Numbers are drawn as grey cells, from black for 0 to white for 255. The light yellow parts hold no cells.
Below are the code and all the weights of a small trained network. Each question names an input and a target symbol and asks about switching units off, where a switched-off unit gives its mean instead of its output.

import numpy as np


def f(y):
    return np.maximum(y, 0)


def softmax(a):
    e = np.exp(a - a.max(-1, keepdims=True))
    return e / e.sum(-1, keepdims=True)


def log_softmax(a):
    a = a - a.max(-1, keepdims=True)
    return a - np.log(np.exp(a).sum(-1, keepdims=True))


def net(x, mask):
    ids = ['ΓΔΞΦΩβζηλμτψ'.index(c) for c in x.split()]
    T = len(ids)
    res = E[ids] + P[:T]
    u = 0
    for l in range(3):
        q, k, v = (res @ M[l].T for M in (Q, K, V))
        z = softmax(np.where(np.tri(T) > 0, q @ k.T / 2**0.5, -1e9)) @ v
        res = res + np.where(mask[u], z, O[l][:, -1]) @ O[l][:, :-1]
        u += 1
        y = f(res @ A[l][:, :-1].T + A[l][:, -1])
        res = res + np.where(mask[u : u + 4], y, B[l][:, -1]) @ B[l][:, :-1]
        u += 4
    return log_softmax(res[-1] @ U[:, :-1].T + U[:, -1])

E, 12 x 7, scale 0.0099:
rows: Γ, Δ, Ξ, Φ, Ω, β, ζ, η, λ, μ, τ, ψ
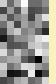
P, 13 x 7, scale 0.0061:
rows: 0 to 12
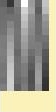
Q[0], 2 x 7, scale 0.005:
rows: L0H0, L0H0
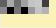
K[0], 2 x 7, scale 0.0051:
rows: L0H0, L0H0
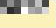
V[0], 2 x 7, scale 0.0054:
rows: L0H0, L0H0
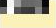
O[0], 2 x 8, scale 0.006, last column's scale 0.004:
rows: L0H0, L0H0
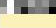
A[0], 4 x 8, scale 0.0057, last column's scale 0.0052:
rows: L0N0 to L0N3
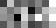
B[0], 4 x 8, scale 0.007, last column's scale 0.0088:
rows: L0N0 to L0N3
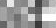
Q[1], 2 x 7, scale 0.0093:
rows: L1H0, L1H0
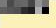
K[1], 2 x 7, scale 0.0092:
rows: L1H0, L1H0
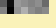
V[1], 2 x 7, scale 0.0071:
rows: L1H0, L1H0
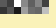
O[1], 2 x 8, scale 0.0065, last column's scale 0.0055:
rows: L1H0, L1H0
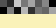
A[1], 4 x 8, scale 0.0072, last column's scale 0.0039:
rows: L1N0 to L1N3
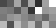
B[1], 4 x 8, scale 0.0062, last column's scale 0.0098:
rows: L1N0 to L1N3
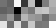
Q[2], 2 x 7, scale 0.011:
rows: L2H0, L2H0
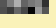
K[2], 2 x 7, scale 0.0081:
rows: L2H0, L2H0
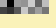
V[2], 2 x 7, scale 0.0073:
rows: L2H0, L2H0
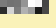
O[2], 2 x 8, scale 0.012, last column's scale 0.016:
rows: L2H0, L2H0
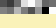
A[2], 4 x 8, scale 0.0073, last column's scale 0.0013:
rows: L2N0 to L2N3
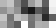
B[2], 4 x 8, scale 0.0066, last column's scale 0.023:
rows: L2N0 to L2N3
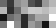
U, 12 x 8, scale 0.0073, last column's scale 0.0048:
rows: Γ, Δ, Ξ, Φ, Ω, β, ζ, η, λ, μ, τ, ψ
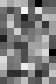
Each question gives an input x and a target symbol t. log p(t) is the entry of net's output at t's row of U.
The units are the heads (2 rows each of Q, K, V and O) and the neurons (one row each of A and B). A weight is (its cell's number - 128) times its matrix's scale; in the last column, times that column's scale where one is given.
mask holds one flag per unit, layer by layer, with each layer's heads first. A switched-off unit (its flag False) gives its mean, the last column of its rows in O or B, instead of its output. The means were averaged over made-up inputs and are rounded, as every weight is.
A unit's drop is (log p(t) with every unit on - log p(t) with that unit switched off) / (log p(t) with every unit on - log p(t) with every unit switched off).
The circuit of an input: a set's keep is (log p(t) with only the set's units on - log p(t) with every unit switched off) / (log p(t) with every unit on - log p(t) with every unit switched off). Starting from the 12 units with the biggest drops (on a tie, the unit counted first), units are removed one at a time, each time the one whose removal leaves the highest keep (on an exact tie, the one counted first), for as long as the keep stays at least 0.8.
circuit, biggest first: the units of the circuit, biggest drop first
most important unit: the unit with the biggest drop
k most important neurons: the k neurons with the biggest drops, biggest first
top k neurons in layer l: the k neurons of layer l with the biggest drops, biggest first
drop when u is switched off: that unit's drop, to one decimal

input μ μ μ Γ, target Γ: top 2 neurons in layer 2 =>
L2N2, L2N1
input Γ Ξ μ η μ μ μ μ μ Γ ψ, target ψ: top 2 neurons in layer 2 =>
L2N2, L2N3
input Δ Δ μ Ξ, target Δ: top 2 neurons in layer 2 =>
L2N1, L2N2
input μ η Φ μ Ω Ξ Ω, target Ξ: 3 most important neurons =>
L1N3, L0N1, L0N2
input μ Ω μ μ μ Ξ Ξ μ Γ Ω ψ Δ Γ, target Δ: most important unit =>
L2N1
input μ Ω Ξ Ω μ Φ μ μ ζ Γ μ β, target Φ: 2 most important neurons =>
L2N1, L2N3
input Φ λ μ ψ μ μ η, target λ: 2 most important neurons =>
L0N2, L2N1
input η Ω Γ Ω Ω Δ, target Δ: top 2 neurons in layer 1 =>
L1N3, L1N0
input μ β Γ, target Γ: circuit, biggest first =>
L2N2, L2H0, L0N1, L2N1
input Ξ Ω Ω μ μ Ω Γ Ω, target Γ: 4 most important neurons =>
L1N3, L0N1, L0N2, L2N2
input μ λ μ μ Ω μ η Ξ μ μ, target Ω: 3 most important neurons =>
L0N0, L2N2, L0N2
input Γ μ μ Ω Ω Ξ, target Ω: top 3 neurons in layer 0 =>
L0N2, L0N1, L0N0
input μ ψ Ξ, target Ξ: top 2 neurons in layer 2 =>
L2N3, L2N1
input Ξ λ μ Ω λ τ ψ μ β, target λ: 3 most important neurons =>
L2N1, L0N2, L2N2
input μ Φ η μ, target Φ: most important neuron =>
L2N3
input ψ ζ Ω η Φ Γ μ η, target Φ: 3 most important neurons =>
L2N3, L2N1, L1N1
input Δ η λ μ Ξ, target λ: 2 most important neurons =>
L0N2, L2N1
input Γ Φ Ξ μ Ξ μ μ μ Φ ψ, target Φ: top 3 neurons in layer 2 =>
L2N3, L2N1, L2N0
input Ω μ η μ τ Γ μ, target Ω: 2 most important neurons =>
L2N2, L0N2
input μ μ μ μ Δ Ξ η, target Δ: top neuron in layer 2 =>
L2N1
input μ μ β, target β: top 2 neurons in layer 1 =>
L1N1, L1N3
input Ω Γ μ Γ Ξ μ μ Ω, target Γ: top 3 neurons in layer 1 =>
L1N3, L1N0, L1N1
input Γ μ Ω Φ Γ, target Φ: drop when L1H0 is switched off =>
0.5
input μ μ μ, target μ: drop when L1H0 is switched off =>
-0.1
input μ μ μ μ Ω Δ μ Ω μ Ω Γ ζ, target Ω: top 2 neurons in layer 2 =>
L2N2, L2N1
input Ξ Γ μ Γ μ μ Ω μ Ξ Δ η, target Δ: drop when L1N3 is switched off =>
0.2
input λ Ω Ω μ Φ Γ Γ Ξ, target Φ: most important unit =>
L1H0
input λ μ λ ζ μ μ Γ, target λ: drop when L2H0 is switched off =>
1.3
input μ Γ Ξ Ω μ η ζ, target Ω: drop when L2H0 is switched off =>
0.3
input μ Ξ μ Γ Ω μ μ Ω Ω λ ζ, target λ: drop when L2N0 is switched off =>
0.0
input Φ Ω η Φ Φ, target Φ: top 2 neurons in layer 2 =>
L2N1, L2N3
